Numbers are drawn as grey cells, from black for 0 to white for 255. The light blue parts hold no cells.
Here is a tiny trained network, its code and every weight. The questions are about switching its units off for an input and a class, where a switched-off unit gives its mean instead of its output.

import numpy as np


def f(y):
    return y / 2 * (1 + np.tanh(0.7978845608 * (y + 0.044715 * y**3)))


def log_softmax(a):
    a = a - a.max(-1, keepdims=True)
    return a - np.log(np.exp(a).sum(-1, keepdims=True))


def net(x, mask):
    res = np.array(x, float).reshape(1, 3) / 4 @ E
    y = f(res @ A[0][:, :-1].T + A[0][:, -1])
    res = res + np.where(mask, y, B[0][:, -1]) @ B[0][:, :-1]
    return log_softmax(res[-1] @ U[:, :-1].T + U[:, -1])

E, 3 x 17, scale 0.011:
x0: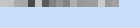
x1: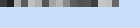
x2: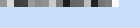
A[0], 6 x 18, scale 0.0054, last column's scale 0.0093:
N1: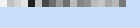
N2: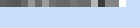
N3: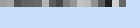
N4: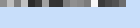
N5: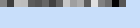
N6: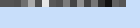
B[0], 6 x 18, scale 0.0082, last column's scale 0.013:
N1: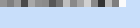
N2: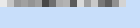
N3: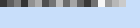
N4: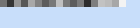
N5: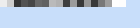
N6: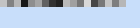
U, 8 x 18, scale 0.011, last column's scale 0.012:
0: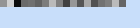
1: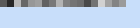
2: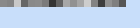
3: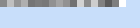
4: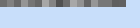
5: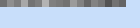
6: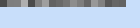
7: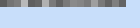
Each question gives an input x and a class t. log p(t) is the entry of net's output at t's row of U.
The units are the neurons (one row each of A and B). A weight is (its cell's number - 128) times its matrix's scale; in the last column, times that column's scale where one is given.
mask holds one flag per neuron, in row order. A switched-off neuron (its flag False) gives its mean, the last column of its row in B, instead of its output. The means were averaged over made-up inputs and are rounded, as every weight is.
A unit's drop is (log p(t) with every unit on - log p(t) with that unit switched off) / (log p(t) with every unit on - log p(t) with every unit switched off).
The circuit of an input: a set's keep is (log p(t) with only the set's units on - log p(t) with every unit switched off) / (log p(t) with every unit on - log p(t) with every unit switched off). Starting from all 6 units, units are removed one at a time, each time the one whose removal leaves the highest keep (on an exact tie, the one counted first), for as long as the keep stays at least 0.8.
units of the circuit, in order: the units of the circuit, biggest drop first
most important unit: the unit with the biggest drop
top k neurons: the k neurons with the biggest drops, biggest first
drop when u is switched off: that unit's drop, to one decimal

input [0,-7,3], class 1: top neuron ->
[N3]
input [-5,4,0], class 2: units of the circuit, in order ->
[N4 N3]
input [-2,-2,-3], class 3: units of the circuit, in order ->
[N3 N1]
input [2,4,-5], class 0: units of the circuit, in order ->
[N5 N4]
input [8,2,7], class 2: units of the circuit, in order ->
[N5 N1]
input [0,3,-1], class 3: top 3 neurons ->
[N4 N3 N5]
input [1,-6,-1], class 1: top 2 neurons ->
[N4 N3]
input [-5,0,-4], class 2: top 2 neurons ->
[N6 N2]
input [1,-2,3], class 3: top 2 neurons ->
[N5 N4]
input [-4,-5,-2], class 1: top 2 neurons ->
[N4 N1]
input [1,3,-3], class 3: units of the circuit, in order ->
[N4 N6]
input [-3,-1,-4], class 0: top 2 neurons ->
[N5 N1]
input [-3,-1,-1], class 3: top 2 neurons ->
[N1 N2]
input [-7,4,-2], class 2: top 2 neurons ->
[N6 N4]
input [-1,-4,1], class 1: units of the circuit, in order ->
[N5 N3]
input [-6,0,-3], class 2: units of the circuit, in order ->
[N6]
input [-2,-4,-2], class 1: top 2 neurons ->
[N4 N1]
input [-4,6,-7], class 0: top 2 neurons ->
[N5 N4]
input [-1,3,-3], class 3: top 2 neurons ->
[N4 N3]
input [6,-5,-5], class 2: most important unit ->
N1
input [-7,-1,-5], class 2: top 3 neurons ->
[N6 N2 N3]
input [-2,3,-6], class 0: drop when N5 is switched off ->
0.5
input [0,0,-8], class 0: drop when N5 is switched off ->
1.0
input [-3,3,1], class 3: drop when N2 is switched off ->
0.1
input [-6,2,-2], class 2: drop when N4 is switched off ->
0.0
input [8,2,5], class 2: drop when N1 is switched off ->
0.4
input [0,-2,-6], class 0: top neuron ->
[N5]
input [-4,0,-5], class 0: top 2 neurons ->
[N5 N1]
